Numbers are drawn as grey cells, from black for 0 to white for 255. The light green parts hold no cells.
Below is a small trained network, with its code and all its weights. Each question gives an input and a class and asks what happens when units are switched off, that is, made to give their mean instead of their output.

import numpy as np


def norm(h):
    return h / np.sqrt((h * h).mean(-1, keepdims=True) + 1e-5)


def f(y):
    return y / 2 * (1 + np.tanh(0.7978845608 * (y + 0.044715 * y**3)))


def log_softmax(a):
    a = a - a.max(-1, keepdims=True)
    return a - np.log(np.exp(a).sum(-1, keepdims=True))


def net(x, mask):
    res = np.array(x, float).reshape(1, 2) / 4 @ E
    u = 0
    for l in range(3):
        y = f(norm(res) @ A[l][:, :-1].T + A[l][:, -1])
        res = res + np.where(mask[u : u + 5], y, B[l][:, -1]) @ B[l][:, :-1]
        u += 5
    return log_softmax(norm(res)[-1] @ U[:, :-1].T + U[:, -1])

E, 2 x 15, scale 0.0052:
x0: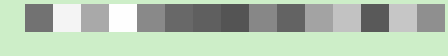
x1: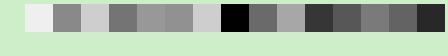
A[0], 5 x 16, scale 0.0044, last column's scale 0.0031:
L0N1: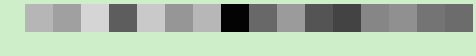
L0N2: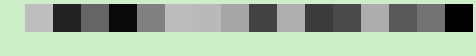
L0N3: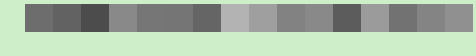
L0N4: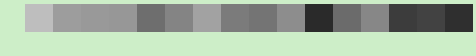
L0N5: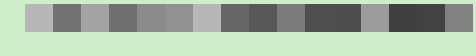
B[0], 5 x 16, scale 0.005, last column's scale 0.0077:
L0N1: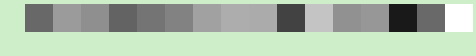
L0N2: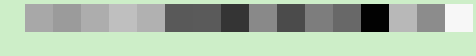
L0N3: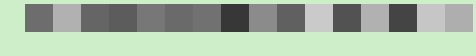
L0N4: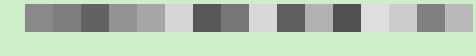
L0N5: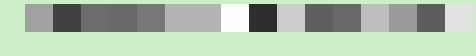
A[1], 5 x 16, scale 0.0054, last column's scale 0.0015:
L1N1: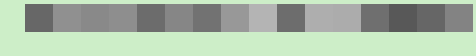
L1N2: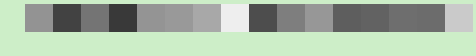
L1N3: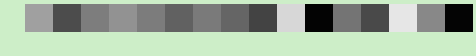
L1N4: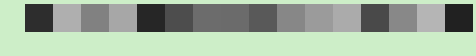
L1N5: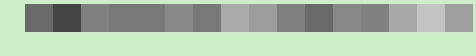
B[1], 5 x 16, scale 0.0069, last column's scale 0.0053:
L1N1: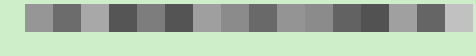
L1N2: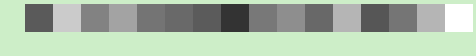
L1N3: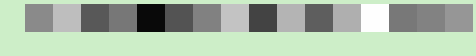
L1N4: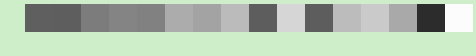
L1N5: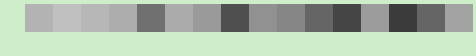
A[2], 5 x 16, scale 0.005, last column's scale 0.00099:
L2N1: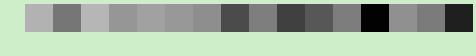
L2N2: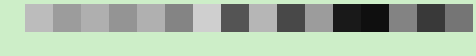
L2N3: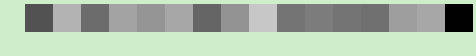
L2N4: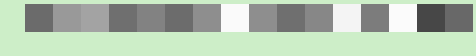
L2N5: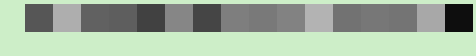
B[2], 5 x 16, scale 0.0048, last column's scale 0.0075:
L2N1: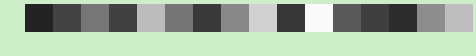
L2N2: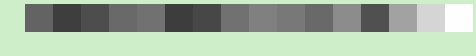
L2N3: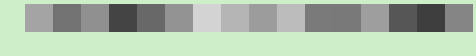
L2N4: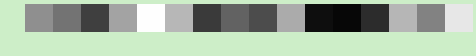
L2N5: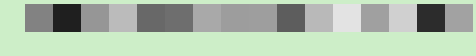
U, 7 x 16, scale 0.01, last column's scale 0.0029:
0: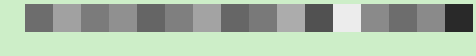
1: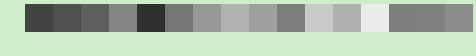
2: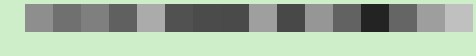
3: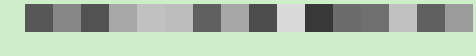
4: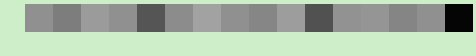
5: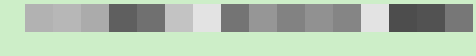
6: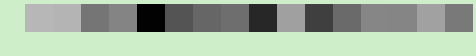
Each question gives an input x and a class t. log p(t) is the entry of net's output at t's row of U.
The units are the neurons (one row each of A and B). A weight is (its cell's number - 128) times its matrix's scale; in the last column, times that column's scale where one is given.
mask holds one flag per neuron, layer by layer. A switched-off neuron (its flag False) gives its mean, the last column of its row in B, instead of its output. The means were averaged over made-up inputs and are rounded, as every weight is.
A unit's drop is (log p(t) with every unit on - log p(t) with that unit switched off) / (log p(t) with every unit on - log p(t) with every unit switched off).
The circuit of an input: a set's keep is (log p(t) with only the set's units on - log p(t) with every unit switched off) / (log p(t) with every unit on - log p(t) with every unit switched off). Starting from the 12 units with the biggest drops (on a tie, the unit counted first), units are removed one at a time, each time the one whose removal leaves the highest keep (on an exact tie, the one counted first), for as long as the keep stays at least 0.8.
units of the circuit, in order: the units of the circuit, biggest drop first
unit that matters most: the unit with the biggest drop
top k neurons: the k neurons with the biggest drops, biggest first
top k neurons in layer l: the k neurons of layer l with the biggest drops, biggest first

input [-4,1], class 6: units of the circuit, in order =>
[L1N3 L0N5 L0N1 L0N2]
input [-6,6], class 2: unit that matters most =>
L0N1
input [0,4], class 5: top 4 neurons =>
[L0N5 L2N4 L0N4 L0N1]
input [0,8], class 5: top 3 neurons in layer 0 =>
[L0N5 L0N4 L0N2]
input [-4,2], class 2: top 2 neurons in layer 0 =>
[L0N2 L0N1]
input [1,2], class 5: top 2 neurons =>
[L0N2 L1N4]
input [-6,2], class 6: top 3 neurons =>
[L1N3 L0N5 L0N1]
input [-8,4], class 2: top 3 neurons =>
[L0N2 L1N4 L0N1]
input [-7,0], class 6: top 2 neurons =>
[L0N1 L1N3]
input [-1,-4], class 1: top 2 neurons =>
[L0N2 L0N3]
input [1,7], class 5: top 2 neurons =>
[L0N2 L0N5]
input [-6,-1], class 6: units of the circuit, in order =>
[L0N1 L1N3 L0N2]
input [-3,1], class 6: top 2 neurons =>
[L1N3 L0N5]
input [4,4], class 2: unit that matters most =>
L1N4
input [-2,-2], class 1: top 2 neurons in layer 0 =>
[L0N3 L0N5]
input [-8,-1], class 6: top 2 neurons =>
[L0N1 L1N3]
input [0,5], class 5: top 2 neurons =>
[L0N5 L2N4]
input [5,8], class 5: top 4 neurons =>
[L0N2 L0N5 L2N4 L0N4]
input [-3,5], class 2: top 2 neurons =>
[L0N1 L0N2]
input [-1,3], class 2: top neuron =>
[L0N2]
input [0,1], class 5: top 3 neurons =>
[L0N5 L1N4 L0N4]
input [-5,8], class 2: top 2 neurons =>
[L0N1 L0N2]
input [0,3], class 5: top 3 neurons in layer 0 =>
[L0N5 L0N4 L0N1]
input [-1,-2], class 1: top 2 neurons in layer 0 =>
[L0N2 L0N3]
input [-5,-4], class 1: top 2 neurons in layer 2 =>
[L2N4 L2N5]
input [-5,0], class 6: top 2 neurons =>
[L0N1 L1N3]
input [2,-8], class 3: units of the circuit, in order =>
[L2N4]
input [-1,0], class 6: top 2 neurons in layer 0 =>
[L0N1 L0N5]
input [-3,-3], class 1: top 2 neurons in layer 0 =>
[L0N3 L0N5]
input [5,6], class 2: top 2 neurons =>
[L1N4 L2N2]
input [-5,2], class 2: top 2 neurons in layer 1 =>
[L1N4 L1N2]
